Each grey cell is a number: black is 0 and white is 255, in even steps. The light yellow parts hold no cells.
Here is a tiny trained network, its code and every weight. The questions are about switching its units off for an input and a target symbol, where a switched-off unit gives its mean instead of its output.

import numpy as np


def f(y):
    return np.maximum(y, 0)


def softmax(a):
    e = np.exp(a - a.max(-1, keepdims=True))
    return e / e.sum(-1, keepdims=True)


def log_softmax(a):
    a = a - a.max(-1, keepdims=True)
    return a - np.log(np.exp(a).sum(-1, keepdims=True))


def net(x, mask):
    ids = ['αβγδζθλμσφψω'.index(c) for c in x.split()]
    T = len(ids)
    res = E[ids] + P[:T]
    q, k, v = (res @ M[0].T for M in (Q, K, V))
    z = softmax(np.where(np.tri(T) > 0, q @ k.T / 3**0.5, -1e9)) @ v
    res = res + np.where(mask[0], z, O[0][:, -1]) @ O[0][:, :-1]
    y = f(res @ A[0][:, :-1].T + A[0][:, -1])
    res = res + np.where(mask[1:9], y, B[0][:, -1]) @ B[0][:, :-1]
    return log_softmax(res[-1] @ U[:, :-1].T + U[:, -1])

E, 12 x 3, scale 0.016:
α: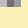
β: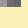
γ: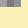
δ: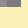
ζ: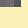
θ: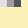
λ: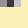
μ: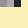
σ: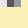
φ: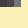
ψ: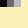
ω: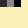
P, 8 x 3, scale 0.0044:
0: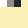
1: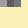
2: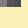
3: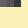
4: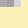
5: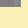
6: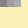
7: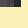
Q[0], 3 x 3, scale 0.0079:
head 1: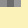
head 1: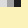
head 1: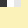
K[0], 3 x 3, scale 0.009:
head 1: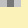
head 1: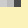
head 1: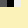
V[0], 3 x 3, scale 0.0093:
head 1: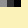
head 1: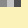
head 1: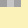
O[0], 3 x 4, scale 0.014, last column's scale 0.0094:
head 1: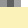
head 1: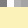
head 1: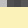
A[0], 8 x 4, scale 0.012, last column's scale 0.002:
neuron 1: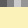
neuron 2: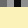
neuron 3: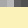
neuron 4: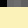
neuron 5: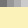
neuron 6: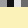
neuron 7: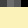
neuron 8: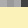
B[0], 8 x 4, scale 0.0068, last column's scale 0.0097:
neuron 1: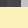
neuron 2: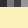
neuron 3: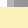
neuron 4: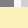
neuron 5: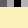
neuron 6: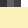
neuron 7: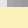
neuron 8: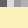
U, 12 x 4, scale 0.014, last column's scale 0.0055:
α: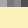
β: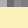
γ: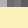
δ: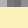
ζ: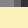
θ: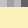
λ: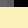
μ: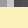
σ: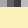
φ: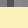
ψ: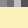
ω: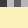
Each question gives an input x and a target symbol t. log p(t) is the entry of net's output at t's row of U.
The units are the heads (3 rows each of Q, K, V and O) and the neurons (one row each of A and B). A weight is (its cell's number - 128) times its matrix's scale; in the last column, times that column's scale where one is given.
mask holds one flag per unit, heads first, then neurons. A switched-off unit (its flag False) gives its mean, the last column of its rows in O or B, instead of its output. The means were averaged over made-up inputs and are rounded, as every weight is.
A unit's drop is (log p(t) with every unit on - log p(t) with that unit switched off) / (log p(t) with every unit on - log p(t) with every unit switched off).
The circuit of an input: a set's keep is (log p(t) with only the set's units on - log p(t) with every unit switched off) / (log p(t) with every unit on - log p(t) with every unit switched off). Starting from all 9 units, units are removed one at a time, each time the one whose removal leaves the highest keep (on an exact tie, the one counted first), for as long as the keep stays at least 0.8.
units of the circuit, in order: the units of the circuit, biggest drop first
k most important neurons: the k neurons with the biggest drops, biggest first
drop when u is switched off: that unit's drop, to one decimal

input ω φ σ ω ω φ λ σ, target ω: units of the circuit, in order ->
[head 1; neuron 8; neuron 6; neuron 5]
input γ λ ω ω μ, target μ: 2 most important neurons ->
[neuron 4; neuron 3]
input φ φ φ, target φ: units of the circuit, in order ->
[head 1; neuron 4; neuron 8]
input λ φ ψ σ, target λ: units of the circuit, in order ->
[neuron 6; head 1]
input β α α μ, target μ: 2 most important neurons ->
[neuron 3; neuron 4]
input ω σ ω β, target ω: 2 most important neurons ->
[neuron 5; neuron 8]
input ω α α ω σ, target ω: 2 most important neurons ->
[neuron 6; neuron 8]
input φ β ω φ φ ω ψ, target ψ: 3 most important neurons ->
[neuron 4; neuron 7; neuron 6]
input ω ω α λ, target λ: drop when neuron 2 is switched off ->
0.0
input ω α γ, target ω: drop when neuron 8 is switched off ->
0.2
